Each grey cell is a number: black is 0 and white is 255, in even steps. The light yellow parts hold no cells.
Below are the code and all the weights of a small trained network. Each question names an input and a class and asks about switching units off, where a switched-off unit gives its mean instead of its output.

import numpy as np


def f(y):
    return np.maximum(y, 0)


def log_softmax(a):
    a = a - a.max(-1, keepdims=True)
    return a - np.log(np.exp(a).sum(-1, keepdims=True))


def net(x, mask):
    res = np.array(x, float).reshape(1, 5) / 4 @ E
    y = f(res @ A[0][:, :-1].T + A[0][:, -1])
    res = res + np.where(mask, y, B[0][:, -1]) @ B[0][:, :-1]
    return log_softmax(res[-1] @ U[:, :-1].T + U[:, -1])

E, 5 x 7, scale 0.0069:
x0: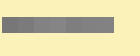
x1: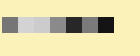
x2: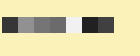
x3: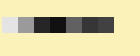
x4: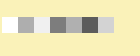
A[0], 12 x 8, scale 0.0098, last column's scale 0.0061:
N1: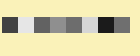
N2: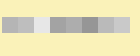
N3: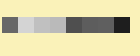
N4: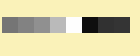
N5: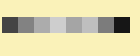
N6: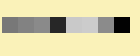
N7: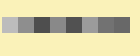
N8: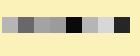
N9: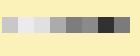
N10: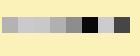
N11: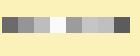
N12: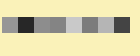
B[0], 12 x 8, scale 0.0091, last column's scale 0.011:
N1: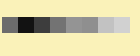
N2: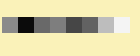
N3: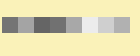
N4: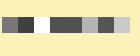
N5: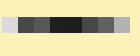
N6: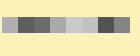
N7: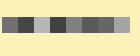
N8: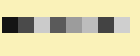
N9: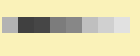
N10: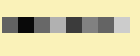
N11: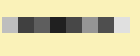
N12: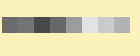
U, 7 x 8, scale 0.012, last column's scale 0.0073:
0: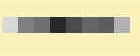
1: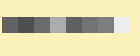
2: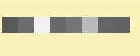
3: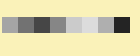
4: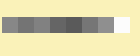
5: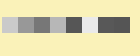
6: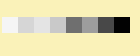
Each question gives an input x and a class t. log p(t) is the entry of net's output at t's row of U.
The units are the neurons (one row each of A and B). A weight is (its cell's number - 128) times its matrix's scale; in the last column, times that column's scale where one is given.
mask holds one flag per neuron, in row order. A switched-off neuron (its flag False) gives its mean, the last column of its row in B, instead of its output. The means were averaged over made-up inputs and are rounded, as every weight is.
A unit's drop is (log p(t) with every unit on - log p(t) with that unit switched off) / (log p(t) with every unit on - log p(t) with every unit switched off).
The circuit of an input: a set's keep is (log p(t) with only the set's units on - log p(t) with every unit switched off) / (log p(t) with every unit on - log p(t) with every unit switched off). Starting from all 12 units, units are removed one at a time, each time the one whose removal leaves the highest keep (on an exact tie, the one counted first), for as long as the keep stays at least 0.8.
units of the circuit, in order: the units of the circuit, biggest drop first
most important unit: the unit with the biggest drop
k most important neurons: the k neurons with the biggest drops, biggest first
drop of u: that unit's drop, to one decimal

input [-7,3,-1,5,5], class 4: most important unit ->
N11
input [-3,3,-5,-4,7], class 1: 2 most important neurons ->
N2, N10
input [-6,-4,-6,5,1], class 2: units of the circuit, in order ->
N8, N5, N9
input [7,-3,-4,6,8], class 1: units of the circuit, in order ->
N10, N11
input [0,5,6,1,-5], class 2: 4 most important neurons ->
N4, N2, N10, N9
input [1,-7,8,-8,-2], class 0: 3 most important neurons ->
N5, N11, N8
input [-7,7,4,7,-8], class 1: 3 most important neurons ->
N1, N11, N5
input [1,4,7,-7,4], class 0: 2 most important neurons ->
N5, N11
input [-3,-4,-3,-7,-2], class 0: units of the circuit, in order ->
N11, N5
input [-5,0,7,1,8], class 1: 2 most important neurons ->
N10, N2
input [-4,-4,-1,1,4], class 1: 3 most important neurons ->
N9, N3, N10
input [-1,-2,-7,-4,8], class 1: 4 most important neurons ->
N2, N10, N4, N8
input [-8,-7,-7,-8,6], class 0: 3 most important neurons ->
N11, N5, N2
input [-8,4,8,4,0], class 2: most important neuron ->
N4
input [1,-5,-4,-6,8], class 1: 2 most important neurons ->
N10, N2
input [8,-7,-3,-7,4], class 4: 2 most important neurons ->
N12, N8
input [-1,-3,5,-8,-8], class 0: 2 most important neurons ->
N5, N11
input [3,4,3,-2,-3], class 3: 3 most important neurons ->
N1, N10, N2
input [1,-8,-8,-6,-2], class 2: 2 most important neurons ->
N8, N9
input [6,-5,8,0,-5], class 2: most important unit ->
N4
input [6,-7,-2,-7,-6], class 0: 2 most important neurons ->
N5, N11
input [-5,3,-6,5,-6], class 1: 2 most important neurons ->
N11, N1
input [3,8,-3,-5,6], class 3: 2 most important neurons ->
N9, N3
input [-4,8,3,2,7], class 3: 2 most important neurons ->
N9, N3
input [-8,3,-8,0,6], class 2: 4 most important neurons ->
N8, N1, N7, N5
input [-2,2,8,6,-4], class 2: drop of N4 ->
0.8
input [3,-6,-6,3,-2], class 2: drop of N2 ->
0.2
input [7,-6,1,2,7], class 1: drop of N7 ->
0.0
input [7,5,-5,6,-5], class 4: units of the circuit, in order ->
N11
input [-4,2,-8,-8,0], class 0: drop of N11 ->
1.1
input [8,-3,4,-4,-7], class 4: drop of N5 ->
0.5
